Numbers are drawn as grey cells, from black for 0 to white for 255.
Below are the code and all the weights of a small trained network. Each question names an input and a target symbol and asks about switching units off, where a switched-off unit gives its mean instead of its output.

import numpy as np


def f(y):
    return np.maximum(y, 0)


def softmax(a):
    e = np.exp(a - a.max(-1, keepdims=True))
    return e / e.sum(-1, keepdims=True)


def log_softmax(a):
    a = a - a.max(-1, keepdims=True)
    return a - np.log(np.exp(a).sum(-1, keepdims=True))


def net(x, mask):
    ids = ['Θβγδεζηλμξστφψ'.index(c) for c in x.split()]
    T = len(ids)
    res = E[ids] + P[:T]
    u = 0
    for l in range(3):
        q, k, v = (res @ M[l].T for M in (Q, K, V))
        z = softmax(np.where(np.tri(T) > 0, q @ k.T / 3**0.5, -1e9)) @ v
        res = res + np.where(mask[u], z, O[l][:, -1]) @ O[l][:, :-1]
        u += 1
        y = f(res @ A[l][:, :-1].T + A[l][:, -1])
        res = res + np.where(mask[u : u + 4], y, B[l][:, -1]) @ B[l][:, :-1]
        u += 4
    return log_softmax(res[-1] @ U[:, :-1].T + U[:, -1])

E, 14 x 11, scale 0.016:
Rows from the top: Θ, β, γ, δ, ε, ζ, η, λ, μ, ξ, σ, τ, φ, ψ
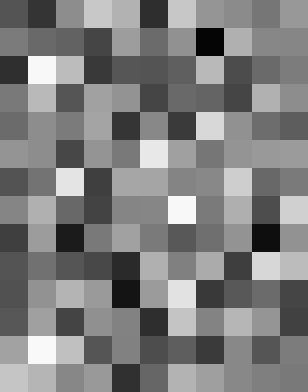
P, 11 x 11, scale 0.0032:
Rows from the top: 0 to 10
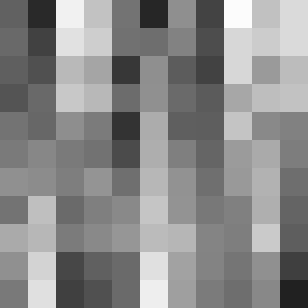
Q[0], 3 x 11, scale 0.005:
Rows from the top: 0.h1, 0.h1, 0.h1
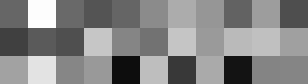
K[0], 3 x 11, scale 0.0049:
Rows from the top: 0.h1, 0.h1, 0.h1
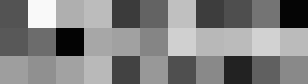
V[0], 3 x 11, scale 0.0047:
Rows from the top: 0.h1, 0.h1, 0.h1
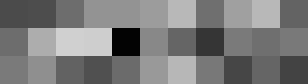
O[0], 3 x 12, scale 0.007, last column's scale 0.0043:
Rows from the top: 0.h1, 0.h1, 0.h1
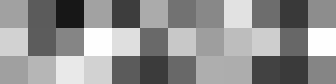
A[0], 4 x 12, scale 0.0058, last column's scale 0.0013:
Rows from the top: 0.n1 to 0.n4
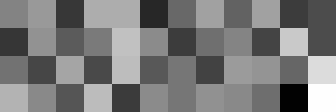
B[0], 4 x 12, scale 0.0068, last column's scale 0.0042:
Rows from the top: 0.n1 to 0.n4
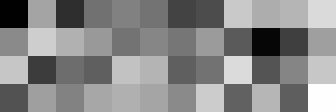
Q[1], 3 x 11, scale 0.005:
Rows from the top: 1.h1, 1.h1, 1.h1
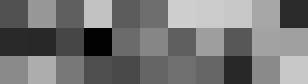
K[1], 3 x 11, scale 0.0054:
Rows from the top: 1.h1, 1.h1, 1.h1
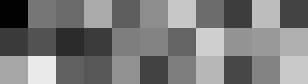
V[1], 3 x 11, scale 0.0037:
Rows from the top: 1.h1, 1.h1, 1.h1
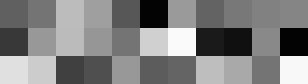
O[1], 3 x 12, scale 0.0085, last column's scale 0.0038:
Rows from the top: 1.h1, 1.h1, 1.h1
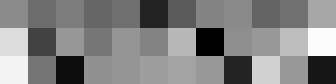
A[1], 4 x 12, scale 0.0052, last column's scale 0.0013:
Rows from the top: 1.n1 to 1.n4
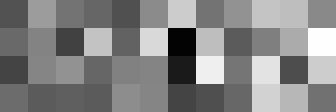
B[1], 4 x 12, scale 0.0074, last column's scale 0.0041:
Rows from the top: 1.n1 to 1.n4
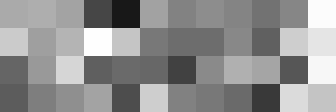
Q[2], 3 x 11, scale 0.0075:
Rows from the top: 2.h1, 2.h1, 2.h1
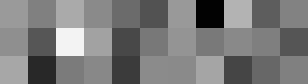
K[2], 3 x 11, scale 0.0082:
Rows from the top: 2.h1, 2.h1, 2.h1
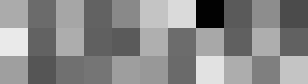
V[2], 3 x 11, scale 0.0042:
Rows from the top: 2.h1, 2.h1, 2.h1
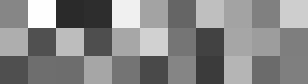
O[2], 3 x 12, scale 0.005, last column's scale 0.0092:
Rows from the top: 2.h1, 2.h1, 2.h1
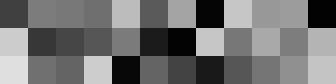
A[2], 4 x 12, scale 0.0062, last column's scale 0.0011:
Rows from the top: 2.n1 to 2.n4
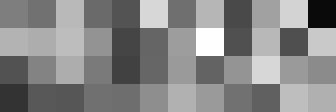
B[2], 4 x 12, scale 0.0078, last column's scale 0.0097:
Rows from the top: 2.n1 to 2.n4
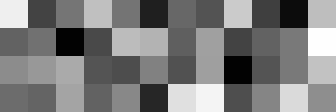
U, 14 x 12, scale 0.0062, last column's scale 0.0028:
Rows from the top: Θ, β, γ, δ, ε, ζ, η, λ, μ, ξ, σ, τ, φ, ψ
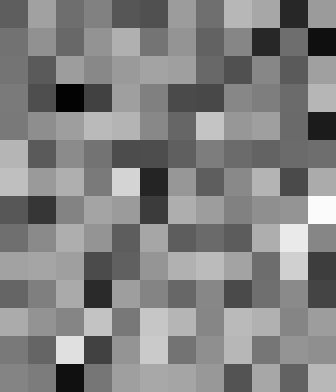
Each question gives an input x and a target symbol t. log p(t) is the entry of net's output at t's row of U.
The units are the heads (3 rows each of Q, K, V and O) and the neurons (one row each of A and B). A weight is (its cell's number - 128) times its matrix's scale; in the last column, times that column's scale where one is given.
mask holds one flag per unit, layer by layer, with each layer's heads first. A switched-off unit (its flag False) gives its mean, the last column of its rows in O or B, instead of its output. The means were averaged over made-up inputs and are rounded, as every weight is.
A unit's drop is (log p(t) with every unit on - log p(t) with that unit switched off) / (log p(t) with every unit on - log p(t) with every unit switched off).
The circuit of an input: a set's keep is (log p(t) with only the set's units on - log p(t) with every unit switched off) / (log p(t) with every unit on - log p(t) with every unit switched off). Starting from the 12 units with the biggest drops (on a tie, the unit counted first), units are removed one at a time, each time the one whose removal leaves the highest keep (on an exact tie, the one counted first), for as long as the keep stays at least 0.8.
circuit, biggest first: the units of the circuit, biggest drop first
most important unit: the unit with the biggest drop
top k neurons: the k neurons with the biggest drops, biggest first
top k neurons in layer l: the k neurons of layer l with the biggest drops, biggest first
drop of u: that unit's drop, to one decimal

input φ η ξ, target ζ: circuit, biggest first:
2.n1, 1.n1
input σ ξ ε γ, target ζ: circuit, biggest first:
1.h1, 2.h1, 0.h1
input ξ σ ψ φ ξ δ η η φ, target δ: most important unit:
2.h1
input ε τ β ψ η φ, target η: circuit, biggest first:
2.h1, 2.n2, 0.h1
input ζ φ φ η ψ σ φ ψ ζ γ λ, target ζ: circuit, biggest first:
1.h1, 2.h1, 0.h1
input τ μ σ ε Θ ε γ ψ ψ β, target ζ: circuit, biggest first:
2.h1, 1.h1
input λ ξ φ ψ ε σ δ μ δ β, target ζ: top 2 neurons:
2.n2, 1.n4
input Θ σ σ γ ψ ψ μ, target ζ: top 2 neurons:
2.n2, 0.n2
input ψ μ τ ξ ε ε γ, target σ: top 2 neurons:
2.n3, 1.n3
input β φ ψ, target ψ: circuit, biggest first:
2.n2, 1.h1
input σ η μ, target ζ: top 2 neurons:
0.n2, 2.n2
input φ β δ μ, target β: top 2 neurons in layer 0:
0.n2, 0.n3
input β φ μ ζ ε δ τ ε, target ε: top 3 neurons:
1.n2, 1.n3, 0.n4
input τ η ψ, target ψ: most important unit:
2.n2
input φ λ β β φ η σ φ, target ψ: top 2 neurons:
2.n2, 0.n4
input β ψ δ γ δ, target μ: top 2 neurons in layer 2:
2.n1, 2.n2
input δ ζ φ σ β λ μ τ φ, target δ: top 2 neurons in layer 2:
2.n2, 2.n3
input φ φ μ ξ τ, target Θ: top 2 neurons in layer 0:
0.n1, 0.n4
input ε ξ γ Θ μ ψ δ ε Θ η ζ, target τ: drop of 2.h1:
0.7
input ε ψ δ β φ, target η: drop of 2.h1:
0.7
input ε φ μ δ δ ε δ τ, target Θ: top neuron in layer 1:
1.n3
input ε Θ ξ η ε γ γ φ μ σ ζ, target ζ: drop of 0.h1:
0.2
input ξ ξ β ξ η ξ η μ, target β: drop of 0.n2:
0.4
